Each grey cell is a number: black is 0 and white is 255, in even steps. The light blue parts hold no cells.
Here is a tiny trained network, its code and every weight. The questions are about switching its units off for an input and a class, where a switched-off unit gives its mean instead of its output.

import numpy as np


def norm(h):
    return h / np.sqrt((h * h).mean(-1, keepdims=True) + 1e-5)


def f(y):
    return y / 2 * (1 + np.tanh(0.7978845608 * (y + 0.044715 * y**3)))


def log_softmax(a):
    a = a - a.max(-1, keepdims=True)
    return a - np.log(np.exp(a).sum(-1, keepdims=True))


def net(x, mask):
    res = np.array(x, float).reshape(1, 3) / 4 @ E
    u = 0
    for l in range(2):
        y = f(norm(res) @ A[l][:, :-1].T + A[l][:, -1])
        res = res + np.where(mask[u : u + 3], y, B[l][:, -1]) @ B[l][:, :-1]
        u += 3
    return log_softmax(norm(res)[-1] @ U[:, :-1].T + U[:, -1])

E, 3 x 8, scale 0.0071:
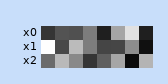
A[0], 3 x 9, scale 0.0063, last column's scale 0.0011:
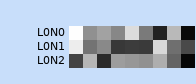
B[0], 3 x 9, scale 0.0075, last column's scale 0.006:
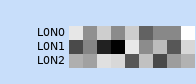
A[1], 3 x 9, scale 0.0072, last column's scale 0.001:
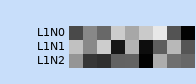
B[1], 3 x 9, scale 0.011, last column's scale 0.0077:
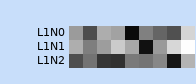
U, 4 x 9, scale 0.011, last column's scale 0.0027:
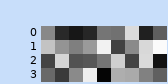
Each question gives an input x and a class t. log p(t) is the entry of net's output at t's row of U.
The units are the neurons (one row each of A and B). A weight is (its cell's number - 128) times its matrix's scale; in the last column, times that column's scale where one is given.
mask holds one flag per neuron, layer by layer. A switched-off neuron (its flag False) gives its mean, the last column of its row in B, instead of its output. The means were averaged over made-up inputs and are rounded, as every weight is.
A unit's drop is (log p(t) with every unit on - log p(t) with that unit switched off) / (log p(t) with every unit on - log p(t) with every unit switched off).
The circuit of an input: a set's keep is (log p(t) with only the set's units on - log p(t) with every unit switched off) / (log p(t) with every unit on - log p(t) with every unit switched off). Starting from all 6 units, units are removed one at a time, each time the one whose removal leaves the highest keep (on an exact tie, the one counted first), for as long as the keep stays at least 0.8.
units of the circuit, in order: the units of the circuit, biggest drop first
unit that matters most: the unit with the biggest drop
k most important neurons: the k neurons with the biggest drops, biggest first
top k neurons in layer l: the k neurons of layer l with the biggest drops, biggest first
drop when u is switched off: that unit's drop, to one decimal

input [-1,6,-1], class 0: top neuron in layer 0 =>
(L0N1)
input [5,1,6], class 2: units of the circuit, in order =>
(L1N0, L1N2, L1N1)
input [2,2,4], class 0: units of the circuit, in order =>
(L0N0, L0N2)
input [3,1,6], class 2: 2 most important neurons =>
(L0N0, L1N0)
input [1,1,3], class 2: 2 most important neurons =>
(L0N0, L1N1)
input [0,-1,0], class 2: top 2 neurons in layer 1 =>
(L1N1, L1N0)
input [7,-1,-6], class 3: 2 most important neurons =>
(L1N0, L0N2)
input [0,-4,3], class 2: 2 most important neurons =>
(L0N0, L1N1)
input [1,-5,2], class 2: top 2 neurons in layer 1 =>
(L1N1, L1N0)
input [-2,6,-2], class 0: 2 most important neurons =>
(L0N1, L1N2)
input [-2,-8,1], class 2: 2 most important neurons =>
(L1N1, L0N0)
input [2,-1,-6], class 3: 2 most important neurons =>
(L0N2, L1N0)
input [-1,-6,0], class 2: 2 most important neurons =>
(L1N1, L0N0)
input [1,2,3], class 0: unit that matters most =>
L0N0
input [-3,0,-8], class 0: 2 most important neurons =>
(L0N0, L1N2)
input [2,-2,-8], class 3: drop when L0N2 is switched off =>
0.2
